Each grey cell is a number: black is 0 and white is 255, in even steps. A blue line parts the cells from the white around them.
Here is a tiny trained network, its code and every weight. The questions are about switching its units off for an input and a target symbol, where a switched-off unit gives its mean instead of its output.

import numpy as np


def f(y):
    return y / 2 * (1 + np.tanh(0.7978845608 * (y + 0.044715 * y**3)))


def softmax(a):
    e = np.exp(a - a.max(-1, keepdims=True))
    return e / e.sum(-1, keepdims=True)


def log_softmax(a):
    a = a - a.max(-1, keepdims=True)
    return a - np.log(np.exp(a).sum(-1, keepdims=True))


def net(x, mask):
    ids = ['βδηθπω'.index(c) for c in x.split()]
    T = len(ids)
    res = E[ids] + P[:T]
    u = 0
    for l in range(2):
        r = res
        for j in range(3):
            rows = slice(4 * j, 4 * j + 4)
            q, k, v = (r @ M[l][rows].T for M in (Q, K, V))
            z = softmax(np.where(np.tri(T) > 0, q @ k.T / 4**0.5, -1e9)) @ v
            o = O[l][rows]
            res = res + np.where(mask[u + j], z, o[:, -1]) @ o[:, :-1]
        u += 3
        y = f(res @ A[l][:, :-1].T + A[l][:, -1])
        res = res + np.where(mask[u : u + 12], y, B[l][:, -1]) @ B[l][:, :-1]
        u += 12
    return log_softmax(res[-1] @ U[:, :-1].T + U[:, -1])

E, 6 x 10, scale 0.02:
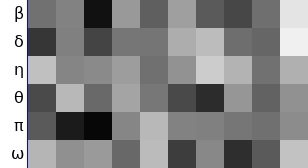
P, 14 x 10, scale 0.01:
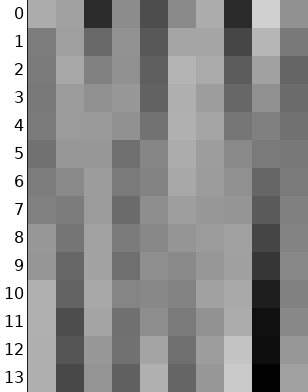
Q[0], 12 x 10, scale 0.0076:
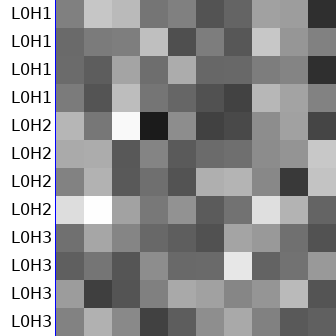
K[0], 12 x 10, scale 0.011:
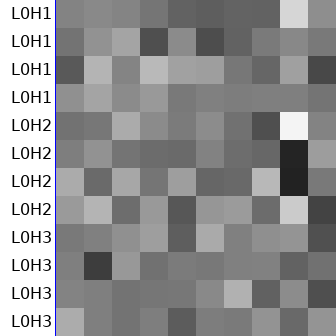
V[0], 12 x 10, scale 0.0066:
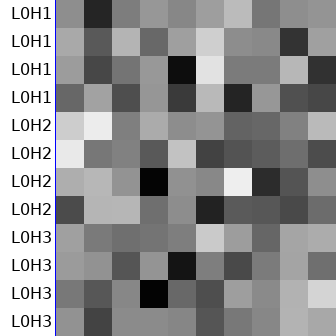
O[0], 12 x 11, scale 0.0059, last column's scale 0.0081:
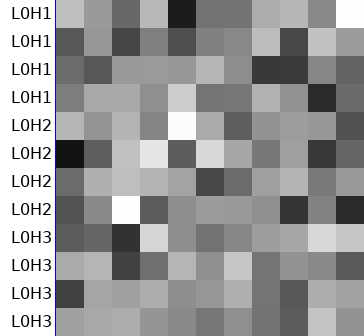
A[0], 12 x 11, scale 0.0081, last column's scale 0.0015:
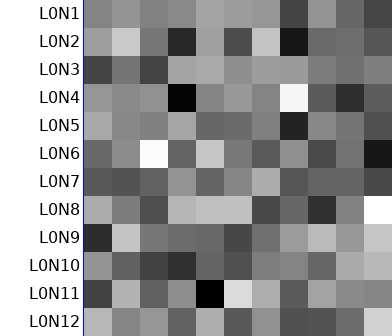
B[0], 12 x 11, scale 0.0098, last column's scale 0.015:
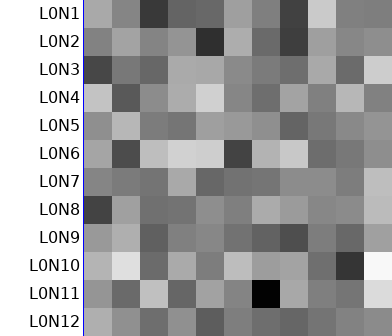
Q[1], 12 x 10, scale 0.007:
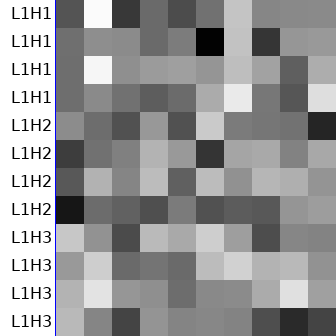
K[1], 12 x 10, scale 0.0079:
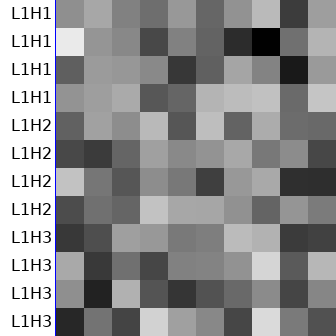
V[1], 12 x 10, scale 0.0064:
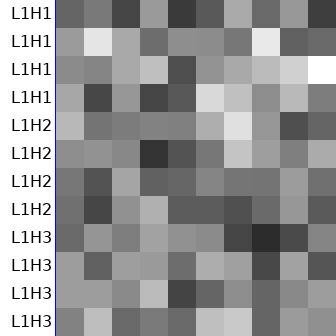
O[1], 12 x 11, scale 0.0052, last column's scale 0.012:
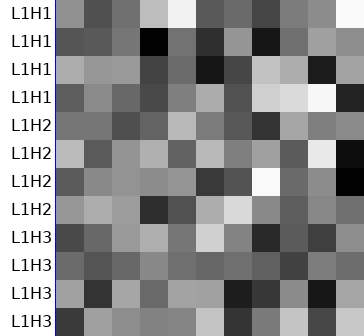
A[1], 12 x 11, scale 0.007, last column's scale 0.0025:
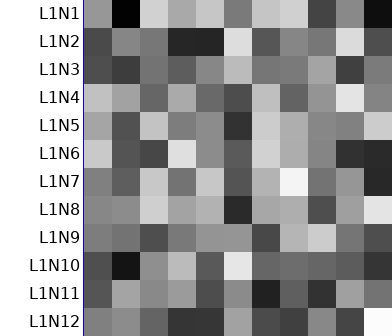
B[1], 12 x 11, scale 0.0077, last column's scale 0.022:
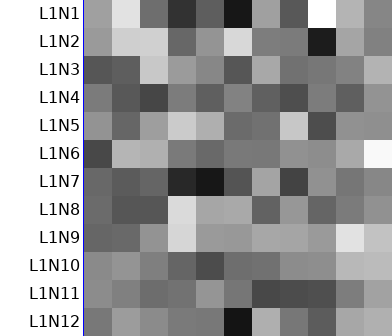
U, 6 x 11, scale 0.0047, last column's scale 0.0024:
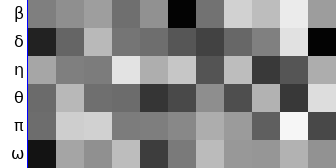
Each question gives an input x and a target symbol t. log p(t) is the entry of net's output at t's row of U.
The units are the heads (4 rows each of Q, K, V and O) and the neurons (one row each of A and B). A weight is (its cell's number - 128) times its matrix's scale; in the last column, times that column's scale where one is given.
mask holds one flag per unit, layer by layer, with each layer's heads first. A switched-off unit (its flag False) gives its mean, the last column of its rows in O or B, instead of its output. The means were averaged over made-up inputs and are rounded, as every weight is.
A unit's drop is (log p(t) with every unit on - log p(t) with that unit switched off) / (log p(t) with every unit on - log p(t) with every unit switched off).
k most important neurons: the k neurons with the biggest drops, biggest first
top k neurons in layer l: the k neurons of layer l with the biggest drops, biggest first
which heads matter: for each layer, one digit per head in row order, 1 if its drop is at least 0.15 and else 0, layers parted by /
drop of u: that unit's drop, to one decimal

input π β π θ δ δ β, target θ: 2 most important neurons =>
[L0N11 L0N10]
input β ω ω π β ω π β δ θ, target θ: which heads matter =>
000 / 100
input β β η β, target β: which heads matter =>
010 / 100
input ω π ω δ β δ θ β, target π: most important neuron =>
[L1N2]
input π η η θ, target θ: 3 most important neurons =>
[L0N11 L1N9 L1N6]
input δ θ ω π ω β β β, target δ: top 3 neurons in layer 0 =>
[L0N10 L0N2 L0N12]
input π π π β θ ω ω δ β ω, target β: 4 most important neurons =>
[L0N6 L1N1 L0N10 L1N5]
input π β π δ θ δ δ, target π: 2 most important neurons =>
[L1N2 L0N7]
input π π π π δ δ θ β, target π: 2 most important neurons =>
[L0N8 L1N2]
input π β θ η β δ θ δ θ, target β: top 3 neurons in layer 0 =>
[L0N6 L0N4 L0N10]
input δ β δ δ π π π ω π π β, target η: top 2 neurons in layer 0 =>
[L0N11 L0N3]
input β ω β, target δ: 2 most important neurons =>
[L0N10 L0N11]
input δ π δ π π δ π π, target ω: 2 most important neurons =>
[L1N6 L0N3]
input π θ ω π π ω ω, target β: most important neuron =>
[L1N1]
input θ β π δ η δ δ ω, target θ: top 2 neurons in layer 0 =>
[L0N2 L0N11]
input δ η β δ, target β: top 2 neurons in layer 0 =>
[L0N11 L0N3]
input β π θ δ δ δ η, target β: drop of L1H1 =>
0.4
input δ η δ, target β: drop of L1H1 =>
0.5
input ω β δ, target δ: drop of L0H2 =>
-0.1
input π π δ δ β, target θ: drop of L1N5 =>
0.0
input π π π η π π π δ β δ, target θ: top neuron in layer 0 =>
[L0N10]
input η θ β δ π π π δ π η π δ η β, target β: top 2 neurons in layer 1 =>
[L1N12 L1N9]
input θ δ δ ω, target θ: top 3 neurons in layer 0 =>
[L0N2 L0N11 L0N12]
